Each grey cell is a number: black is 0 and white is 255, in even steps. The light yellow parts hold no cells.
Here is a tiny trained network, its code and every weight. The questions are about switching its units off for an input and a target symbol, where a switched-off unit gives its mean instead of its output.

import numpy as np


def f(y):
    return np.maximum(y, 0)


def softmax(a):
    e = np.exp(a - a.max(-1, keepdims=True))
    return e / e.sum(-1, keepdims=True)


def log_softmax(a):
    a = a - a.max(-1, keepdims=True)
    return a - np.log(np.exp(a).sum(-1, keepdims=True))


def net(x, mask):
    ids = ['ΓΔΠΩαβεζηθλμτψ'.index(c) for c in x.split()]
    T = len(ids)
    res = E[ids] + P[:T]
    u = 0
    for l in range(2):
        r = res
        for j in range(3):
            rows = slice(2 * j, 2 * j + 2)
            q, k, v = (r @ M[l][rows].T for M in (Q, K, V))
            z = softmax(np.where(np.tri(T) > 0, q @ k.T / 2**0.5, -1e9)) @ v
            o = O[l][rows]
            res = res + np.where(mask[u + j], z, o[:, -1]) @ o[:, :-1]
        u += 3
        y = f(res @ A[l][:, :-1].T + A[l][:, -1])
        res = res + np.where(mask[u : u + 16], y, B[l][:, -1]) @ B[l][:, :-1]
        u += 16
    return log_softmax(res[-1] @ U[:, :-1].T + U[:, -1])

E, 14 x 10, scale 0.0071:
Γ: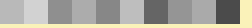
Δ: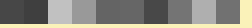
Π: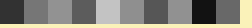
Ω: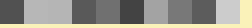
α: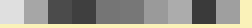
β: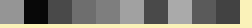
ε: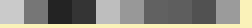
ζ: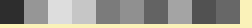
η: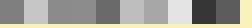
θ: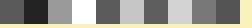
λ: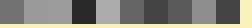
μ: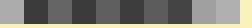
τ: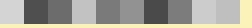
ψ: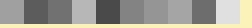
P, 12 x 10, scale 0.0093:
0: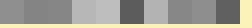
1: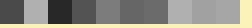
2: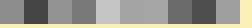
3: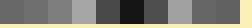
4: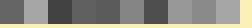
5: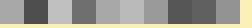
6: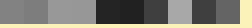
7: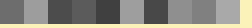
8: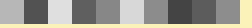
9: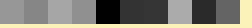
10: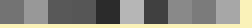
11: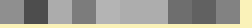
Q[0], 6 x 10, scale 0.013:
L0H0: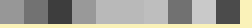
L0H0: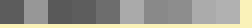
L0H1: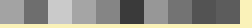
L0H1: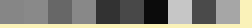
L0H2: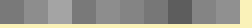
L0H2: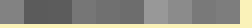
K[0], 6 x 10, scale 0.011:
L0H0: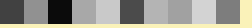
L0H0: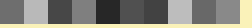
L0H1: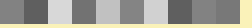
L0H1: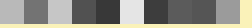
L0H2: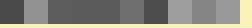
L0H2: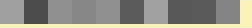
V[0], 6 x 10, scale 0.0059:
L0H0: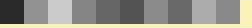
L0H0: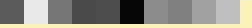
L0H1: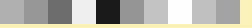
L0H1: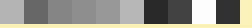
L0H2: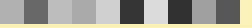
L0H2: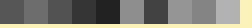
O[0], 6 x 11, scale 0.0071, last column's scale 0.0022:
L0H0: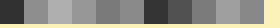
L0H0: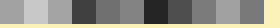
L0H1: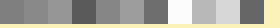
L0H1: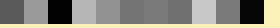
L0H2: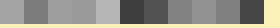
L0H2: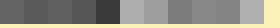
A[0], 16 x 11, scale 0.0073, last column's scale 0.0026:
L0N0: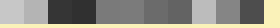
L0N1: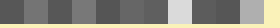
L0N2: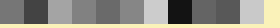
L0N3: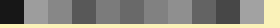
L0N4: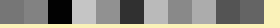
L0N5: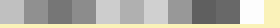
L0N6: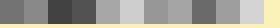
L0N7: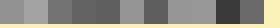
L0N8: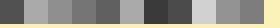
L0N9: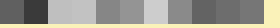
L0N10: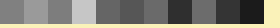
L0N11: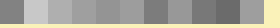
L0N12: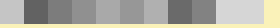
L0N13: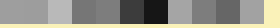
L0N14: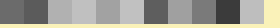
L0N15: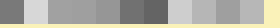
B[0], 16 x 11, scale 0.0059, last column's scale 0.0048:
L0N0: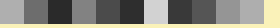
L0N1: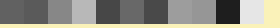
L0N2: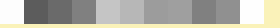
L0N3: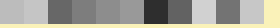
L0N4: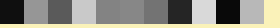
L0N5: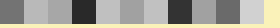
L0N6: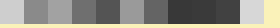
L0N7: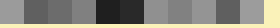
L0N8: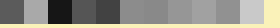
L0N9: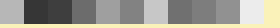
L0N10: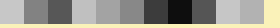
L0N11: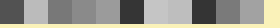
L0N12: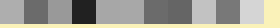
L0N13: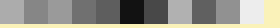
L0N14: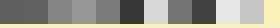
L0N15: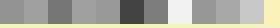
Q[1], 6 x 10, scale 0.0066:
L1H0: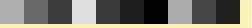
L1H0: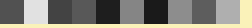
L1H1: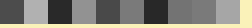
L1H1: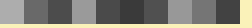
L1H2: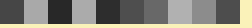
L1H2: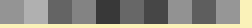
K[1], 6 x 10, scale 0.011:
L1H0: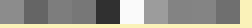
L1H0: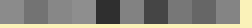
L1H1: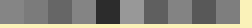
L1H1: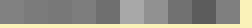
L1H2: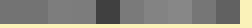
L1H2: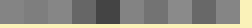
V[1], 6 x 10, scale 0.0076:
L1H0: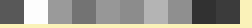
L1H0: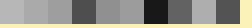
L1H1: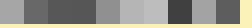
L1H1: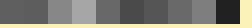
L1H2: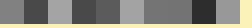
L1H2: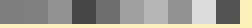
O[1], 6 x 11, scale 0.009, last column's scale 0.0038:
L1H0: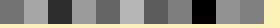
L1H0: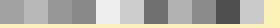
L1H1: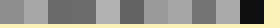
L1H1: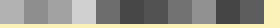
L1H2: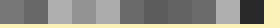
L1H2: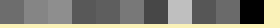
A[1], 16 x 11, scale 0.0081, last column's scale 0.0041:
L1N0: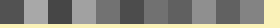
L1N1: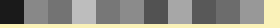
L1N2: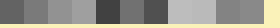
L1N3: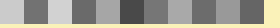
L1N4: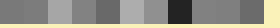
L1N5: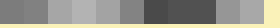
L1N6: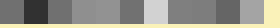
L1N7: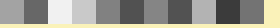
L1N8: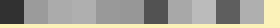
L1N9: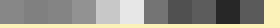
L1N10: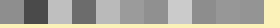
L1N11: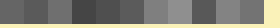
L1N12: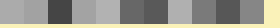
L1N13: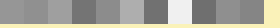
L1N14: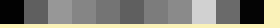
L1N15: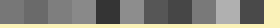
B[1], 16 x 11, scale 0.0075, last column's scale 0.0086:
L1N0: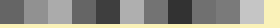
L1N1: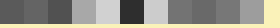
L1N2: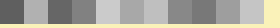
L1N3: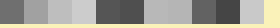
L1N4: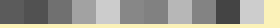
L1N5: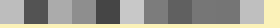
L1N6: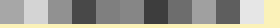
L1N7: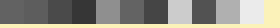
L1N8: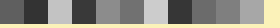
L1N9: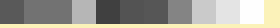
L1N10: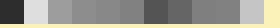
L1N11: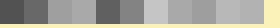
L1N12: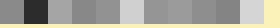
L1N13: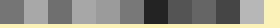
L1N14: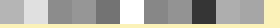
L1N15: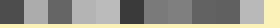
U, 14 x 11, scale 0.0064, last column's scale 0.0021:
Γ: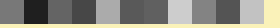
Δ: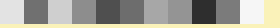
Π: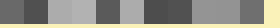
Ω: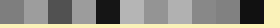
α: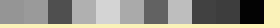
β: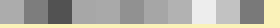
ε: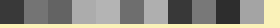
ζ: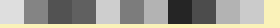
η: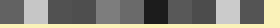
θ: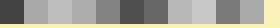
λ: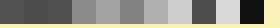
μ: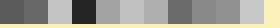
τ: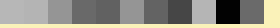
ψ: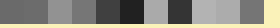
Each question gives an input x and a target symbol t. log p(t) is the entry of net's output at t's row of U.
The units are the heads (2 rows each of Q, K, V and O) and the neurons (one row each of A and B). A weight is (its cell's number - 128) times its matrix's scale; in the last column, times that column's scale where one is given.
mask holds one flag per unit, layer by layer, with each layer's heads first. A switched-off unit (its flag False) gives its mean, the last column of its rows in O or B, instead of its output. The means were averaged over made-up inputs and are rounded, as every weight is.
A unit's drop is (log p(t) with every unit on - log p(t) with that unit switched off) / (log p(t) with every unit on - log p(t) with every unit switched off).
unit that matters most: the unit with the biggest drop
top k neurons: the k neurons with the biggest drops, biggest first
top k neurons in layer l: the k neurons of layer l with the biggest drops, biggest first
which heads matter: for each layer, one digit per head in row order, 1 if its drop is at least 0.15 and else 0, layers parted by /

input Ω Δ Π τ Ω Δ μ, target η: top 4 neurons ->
[L1N7, L0N4, L1N14, L0N10]
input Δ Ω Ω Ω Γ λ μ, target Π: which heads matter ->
010 / 000
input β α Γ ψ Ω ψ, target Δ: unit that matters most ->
L1H1
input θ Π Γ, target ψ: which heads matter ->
100 / 100
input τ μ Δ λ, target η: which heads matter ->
110 / 100
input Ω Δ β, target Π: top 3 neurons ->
[L1N9, L0N13, L1N5]
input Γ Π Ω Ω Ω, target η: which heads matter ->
101 / 100
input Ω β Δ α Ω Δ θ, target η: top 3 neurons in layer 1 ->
[L1N7, L1N6, L1N14]
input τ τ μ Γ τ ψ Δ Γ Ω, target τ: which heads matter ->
011 / 101
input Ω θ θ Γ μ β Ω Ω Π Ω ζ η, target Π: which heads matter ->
101 / 111
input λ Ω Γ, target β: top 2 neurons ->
[L1N9, L0N10]
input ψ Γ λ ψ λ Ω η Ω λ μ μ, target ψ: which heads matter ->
100 / 100
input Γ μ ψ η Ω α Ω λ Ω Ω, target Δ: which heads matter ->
010 / 000
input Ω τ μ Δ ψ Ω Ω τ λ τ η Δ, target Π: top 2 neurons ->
[L1N9, L0N13]
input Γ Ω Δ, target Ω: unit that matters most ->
L1H2
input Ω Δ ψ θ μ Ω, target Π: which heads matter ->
101 / 110
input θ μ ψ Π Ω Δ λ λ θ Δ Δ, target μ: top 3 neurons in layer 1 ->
[L1N8, L1N2, L1N9]
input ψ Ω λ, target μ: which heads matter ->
011 / 110
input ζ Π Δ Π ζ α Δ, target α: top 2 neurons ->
[L0N5, L0N12]
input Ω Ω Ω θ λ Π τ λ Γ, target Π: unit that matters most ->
L0H2
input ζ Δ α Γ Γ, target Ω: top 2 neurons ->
[L0N0, L0N8]
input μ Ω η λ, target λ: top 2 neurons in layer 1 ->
[L1N11, L1N6]
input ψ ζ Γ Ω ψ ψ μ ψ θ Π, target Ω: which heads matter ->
110 / 100
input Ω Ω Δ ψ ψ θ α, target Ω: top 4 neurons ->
[L1N14, L0N4, L0N14, L0N1]
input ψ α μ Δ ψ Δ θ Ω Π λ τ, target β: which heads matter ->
010 / 100
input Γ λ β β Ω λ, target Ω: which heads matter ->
011 / 101
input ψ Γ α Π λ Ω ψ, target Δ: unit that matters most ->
L0H1
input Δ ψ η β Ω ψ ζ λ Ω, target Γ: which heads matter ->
001 / 110
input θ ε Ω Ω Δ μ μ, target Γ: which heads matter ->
010 / 100
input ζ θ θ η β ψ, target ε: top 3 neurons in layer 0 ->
[L0N14, L0N11, L0N15]
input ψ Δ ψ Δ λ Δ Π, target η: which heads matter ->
111 / 100
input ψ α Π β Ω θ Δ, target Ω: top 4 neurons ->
[L1N14, L0N4, L0N1, L0N14]
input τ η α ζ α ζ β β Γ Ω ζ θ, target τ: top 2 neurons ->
[L1N6, L0N4]
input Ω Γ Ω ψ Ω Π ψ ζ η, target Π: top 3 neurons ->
[L1N9, L0N13, L0N2]
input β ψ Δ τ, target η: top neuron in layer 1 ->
[L1N7]
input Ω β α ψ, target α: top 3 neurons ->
[L0N5, L1N13, L0N12]
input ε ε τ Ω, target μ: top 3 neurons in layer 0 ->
[L0N4, L0N12, L0N2]
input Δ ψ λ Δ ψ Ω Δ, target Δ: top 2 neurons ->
[L1N3, L0N10]
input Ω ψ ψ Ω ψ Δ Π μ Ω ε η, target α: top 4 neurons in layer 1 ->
[L1N13, L1N1, L1N0, L1N8]
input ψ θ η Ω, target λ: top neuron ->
[L0N5]
